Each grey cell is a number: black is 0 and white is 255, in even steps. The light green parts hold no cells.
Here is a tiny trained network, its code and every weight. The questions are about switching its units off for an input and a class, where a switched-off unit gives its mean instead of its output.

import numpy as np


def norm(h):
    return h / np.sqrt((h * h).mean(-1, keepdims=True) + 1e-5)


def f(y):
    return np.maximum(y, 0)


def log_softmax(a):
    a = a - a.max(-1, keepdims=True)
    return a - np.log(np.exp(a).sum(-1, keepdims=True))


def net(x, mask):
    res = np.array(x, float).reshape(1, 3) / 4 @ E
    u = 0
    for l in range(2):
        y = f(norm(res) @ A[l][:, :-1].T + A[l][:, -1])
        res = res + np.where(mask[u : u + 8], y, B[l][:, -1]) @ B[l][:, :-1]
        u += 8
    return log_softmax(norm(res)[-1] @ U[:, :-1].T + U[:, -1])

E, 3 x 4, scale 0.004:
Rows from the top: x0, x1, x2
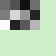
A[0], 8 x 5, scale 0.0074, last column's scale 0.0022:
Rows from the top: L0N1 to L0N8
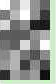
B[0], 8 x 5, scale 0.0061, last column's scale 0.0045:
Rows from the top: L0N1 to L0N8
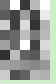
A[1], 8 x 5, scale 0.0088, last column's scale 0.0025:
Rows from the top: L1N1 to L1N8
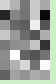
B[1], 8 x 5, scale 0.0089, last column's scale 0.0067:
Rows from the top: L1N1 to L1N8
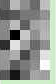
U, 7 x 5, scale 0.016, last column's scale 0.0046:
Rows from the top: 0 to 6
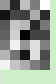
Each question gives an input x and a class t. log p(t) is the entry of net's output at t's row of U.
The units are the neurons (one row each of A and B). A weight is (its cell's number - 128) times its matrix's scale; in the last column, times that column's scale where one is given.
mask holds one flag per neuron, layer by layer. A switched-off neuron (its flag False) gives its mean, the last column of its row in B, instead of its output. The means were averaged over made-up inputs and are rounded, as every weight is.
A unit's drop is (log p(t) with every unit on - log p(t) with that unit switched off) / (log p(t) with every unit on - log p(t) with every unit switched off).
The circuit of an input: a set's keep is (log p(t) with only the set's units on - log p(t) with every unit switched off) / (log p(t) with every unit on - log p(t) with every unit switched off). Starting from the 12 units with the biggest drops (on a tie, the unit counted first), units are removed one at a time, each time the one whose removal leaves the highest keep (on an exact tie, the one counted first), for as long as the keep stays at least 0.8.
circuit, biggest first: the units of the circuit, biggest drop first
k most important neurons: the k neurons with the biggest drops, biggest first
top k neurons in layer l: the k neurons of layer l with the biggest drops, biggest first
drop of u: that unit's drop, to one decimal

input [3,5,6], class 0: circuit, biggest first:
(L1N4)
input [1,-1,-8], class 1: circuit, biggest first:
(L0N8, L1N8)
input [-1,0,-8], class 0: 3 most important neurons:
(L0N1, L0N8, L1N1)
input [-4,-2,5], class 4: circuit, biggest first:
(L0N1, L1N1)
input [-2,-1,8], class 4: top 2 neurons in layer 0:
(L0N1, L0N2)
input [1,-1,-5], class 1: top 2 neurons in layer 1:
(L1N4, L1N2)
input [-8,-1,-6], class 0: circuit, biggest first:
(L1N7, L1N8)
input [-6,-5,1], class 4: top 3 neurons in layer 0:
(L0N1, L0N3, L0N4)
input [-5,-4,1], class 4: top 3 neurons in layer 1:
(L1N4, L1N5, L1N1)
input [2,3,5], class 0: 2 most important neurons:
(L1N4, L0N3)
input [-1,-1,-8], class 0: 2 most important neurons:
(L0N1, L0N8)
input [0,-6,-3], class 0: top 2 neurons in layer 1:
(L1N6, L1N1)
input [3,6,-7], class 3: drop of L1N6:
0.2
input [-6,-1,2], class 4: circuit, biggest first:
(L0N1)
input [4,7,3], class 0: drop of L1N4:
0.3
